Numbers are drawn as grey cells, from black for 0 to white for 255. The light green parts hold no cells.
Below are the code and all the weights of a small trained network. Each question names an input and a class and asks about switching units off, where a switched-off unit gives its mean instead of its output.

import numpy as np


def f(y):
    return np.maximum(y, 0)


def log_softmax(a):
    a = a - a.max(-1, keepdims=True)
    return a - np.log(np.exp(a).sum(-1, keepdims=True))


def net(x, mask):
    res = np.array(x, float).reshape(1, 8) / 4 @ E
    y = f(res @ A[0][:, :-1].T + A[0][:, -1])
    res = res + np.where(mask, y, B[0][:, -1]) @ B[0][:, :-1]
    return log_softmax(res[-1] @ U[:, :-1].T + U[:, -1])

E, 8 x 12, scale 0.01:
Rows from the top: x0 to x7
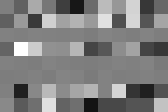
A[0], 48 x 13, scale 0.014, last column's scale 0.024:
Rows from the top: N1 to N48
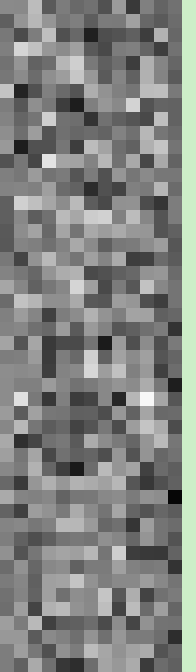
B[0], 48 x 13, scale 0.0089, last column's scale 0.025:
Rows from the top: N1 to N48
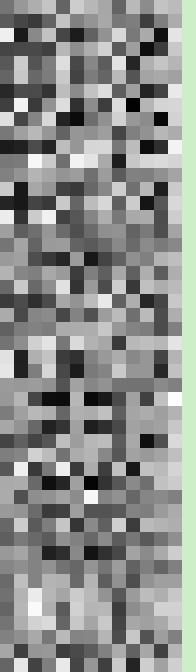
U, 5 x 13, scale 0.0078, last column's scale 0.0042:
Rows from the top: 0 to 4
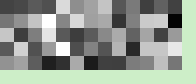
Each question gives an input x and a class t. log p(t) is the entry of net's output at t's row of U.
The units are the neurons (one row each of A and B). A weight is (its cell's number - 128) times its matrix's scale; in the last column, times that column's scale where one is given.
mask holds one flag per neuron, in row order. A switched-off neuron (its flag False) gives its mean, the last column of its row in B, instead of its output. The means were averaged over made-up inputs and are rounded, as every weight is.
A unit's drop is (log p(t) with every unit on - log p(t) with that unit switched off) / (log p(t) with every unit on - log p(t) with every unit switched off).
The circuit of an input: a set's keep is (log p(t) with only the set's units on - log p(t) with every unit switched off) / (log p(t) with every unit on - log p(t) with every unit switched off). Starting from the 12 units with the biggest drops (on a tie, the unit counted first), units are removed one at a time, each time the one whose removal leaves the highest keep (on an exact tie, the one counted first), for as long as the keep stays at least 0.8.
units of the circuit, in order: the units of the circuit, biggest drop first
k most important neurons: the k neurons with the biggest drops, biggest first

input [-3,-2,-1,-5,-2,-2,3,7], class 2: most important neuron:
[N3]
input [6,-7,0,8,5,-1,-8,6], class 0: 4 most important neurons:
[N4 N15 N22 N2]
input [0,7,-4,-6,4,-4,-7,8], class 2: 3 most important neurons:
[N9 N14 N3]
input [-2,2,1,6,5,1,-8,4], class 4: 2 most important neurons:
[N29 N31]
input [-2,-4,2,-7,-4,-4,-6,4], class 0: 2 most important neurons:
[N11 N7]
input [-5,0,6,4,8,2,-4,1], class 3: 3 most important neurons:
[N11 N5 N7]
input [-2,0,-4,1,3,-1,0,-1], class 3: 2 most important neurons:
[N11 N7]
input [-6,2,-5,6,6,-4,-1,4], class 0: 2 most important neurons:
[N15 N4]
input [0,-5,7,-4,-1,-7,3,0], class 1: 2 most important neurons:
[N25 N15]
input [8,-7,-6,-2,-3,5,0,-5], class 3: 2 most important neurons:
[N34 N8]
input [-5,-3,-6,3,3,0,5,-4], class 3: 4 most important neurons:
[N29 N38 N21 N5]
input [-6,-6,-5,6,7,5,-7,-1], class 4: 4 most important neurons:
[N29 N31 N11 N7]
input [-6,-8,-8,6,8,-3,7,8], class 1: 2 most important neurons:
[N25 N1]
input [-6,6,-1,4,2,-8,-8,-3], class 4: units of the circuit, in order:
[N29]
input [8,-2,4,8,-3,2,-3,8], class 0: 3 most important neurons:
[N15 N4 N22]
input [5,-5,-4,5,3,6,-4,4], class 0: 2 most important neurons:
[N4 N15]
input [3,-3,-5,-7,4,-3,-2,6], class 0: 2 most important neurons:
[N11 N7]
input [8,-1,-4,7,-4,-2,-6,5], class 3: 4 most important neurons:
[N34 N8 N48 N11]
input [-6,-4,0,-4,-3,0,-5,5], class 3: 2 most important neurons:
[N5 N21]
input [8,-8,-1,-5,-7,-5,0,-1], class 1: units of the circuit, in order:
[N25]
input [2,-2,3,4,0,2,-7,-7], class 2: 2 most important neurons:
[N27 N26]
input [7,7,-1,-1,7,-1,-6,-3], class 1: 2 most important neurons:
[N44 N16]
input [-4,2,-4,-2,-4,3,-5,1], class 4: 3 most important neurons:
[N29 N8 N34]
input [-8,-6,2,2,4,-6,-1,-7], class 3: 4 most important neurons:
[N5 N21 N38 N6]
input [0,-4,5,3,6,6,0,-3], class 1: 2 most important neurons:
[N11 N7]
